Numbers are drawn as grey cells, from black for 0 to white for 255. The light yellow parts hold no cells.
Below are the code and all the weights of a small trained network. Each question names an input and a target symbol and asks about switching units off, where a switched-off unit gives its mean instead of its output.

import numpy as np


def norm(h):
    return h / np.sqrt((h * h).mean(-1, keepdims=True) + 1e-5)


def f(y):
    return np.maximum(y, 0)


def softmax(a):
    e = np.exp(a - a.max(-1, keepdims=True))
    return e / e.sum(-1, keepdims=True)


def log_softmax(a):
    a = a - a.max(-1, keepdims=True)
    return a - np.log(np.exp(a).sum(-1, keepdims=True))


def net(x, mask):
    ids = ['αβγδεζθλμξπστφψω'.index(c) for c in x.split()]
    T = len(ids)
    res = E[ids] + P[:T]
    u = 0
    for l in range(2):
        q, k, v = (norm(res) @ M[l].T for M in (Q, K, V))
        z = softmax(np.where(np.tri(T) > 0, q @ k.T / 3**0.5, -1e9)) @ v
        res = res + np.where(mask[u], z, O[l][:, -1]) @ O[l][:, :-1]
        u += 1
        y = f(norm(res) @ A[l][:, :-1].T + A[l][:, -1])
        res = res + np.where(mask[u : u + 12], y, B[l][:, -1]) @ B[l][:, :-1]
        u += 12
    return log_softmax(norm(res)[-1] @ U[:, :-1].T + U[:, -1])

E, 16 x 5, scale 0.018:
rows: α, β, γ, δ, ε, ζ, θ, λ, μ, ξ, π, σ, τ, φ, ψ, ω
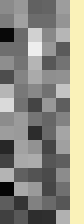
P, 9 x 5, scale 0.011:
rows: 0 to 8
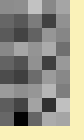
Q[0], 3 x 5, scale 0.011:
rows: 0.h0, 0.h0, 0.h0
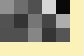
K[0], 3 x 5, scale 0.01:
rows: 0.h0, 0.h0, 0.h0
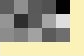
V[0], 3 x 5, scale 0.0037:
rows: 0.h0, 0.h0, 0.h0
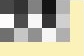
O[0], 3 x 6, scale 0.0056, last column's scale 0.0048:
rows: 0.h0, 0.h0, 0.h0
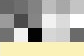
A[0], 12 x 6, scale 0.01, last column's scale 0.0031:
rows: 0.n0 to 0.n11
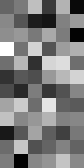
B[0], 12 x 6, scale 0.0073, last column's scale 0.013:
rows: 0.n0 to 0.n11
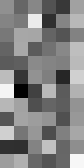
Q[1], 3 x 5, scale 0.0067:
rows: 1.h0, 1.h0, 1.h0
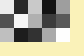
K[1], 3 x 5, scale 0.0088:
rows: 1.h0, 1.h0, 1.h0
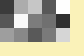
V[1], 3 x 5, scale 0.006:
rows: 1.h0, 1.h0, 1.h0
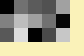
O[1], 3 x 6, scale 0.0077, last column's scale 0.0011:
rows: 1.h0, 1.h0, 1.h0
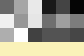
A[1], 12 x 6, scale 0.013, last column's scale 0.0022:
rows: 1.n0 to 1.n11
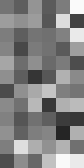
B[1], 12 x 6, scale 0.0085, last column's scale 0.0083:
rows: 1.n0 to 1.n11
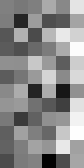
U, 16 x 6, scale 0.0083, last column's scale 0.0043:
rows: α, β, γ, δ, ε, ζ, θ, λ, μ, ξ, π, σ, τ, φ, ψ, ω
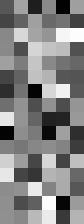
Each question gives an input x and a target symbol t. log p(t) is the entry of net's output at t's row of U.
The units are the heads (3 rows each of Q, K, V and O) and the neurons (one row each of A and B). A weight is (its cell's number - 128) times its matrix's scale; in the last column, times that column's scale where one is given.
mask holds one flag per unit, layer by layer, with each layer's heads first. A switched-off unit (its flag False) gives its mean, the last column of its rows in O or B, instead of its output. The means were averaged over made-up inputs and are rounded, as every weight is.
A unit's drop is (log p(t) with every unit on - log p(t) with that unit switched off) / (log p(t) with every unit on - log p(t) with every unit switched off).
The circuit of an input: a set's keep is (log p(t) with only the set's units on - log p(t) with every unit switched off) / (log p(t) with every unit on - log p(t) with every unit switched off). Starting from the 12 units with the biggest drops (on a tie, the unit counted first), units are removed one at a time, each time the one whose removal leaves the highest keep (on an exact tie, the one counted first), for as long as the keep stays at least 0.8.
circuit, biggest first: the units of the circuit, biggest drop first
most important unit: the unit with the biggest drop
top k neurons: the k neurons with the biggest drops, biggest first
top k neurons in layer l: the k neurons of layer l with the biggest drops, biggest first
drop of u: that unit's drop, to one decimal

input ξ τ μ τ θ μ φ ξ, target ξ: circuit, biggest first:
0.n6, 0.n1
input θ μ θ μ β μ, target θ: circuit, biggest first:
0.h0, 0.n6, 0.n1
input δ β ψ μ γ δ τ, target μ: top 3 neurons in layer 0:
0.n6, 0.n5, 0.n3
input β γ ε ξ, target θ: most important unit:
0.n7
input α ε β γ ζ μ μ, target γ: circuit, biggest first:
0.n6, 0.n5
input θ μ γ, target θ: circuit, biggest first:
0.n1, 0.h0, 1.n4
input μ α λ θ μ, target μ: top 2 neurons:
0.n6, 0.n5
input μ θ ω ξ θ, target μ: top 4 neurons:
0.n6, 0.n11, 0.n5, 0.n3
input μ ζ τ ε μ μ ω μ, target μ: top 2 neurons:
0.n5, 0.n6
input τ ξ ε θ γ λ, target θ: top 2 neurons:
1.n9, 0.n5
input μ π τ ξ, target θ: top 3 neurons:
0.n10, 0.n11, 0.n7
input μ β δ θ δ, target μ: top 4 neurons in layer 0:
0.n6, 0.n5, 0.n9, 0.n3
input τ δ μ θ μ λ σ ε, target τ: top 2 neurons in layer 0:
0.n6, 0.n1
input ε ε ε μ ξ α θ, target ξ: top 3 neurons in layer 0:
0.n6, 0.n1, 0.n5
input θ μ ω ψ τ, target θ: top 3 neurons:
1.n5, 0.n9, 1.n2
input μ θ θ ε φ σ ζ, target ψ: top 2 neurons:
1.n6, 0.n1
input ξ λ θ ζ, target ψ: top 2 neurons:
0.n11, 1.n6
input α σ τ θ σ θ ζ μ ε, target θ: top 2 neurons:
0.n1, 1.n9
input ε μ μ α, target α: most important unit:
0.n10
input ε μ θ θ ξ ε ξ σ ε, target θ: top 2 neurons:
0.n1, 0.n0
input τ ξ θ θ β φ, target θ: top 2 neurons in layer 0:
0.n1, 0.n0
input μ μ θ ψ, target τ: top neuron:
0.n9
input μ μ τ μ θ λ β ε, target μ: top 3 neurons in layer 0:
0.n11, 0.n5, 0.n6
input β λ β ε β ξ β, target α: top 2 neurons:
0.n10, 0.n11
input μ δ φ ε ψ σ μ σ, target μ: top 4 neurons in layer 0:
0.n5, 0.n6, 0.n9, 0.n3
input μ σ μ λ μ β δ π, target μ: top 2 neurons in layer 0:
0.n5, 0.n6
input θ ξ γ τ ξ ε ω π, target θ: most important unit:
0.h0
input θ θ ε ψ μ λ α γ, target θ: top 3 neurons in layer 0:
0.n1, 0.n5, 0.n6
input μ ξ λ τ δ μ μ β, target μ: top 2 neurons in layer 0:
0.n6, 0.n5
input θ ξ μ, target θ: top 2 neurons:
1.n9, 0.n6
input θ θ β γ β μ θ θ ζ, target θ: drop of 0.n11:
0.1
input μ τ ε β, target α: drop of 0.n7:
0.1
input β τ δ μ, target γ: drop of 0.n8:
0.0
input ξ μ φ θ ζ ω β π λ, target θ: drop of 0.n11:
0.2
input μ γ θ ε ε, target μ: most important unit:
0.n5
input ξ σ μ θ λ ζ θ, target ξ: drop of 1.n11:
0.9
